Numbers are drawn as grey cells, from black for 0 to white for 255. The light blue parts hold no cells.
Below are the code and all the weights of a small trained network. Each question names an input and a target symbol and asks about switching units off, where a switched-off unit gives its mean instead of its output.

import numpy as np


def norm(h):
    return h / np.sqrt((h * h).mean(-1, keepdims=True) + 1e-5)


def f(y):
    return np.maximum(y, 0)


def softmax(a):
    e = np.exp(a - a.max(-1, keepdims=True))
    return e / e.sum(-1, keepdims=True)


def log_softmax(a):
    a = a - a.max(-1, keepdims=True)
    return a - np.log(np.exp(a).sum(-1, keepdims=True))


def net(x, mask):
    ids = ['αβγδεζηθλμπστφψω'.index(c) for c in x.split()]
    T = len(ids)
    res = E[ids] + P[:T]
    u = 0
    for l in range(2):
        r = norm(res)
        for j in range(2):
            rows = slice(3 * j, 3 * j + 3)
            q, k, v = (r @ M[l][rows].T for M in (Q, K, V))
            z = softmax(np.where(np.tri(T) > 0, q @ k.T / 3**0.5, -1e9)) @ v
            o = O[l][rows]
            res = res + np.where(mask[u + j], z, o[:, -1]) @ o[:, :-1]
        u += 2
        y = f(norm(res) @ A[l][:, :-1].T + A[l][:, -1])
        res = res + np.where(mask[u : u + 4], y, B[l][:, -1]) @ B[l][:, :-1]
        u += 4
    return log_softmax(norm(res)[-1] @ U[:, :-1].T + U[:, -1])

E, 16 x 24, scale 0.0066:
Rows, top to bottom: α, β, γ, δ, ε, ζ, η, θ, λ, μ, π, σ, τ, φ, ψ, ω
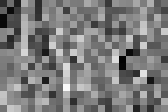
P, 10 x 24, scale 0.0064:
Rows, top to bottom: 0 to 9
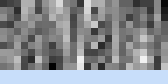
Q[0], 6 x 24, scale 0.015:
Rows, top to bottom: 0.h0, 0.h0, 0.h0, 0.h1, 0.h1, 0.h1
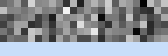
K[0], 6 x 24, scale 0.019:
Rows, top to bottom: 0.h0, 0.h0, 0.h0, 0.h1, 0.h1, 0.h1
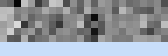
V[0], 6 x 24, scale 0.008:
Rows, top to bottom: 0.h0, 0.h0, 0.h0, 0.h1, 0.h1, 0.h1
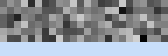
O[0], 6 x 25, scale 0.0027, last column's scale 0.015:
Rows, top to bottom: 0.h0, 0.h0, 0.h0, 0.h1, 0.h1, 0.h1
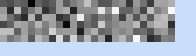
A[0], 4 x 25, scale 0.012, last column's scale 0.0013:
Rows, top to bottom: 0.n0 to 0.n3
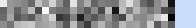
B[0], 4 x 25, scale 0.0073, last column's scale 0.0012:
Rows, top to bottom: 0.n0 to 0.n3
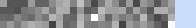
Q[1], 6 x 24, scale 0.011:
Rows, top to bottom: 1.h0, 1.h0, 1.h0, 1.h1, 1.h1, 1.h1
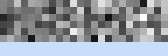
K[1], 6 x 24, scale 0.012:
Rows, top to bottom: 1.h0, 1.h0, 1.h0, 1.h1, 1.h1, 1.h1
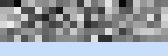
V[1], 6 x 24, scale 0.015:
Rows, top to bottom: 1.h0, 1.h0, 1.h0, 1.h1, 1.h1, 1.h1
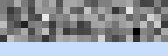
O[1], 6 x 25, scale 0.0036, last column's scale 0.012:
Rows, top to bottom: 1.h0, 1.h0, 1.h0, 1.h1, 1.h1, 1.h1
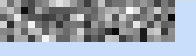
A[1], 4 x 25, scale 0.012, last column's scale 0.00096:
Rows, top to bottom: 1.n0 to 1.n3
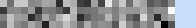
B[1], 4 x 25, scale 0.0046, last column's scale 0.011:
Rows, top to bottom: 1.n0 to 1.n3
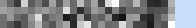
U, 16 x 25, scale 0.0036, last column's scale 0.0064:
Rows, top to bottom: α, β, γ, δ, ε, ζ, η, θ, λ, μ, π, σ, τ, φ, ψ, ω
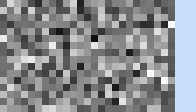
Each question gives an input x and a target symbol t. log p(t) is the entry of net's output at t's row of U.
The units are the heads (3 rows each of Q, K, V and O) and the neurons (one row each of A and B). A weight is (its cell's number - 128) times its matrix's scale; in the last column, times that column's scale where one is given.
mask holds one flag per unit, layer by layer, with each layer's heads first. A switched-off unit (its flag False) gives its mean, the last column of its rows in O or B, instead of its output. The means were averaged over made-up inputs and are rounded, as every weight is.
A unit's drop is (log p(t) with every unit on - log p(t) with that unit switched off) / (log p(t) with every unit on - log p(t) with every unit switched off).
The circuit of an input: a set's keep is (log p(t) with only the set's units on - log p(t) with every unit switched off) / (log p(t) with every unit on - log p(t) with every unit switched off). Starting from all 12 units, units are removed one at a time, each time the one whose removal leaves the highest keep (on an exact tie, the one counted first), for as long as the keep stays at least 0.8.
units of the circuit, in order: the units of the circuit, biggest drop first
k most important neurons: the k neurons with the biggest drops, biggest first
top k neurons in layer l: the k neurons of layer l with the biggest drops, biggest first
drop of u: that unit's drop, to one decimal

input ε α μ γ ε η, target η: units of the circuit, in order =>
(0.h1, 0.n2, 0.h0)
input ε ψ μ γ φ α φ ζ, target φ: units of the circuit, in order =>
(1.h1, 1.n0)
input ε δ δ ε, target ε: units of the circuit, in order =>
(1.h0, 1.n3)
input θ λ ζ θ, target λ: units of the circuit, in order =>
(0.h0, 0.h1, 0.n3)
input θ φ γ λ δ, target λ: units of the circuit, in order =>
(0.h0, 0.n3, 0.h1)
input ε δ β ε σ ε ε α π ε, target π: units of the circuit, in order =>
(0.h1, 1.n3)
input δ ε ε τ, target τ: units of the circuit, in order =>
(1.n2, 1.h1, 1.h0)
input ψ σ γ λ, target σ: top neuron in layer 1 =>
(1.n3)
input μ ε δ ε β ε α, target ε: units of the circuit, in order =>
(1.h0, 0.h0)
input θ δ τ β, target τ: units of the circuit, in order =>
(1.n2, 1.h0, 1.h1)
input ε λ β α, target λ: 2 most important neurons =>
(0.n3, 1.n3)
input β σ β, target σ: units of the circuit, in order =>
(1.h1, 1.h0)
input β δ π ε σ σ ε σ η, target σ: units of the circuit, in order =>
(1.h0, 1.h1)
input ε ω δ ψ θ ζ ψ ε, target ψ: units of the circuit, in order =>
(1.h1)
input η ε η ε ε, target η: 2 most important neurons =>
(0.n2, 1.n3)
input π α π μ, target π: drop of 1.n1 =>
0.0
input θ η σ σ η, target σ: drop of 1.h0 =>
0.2
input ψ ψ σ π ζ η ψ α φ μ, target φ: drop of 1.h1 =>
1.0
